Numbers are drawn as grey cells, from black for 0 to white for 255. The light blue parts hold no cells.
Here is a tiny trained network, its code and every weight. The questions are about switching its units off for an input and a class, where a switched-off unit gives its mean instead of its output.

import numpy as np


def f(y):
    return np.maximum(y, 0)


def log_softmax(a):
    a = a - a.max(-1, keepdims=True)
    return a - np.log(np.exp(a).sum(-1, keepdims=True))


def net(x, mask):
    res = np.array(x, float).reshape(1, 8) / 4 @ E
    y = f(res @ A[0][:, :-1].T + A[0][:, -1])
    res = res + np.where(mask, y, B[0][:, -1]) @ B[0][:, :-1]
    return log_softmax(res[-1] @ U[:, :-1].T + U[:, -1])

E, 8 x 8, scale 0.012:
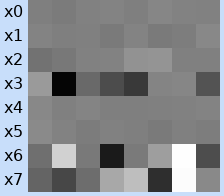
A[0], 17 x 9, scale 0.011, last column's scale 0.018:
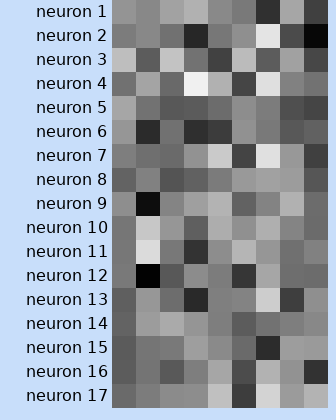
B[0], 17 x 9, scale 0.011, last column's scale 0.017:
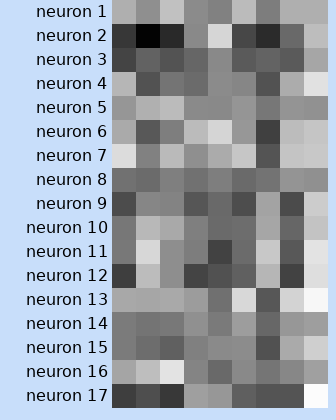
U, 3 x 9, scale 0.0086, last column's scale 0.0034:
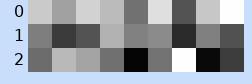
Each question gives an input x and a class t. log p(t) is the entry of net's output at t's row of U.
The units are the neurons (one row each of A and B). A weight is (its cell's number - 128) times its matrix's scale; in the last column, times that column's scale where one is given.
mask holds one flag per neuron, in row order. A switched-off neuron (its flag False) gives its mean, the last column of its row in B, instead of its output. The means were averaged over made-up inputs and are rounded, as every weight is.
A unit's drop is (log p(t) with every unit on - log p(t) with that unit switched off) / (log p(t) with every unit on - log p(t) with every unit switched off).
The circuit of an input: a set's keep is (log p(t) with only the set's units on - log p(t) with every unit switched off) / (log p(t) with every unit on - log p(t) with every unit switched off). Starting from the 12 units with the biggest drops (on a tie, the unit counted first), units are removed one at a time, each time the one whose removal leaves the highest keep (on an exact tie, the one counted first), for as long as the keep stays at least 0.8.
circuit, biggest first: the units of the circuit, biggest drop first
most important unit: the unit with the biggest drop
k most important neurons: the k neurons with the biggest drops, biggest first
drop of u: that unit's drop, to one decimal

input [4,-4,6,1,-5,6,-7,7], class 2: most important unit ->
neuron 12
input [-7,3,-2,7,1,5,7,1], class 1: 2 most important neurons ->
neuron 2; neuron 7
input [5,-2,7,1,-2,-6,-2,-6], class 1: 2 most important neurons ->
neuron 13; neuron 3
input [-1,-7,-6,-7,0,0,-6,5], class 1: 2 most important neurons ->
neuron 17; neuron 13
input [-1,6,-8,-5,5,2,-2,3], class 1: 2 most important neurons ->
neuron 13; neuron 17
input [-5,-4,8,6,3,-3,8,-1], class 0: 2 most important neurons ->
neuron 13; neuron 17
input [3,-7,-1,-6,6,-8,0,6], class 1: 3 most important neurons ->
neuron 17; neuron 13; neuron 1
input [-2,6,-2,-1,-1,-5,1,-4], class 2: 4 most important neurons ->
neuron 13; neuron 7; neuron 6; neuron 4
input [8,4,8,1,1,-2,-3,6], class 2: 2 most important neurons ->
neuron 12; neuron 9
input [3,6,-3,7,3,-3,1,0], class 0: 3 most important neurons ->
neuron 6; neuron 17; neuron 2
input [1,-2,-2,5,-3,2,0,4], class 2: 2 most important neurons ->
neuron 12; neuron 2
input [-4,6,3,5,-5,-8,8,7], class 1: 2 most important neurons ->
neuron 2; neuron 17
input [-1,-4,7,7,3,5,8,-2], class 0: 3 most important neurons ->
neuron 13; neuron 17; neuron 5
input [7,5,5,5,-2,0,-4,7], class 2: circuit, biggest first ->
neuron 12
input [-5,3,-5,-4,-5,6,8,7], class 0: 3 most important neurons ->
neuron 13; neuron 7; neuron 16
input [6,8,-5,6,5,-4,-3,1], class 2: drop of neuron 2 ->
0.2
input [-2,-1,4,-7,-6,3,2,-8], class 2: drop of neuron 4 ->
0.0
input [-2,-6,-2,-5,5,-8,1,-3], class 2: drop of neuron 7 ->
0.1
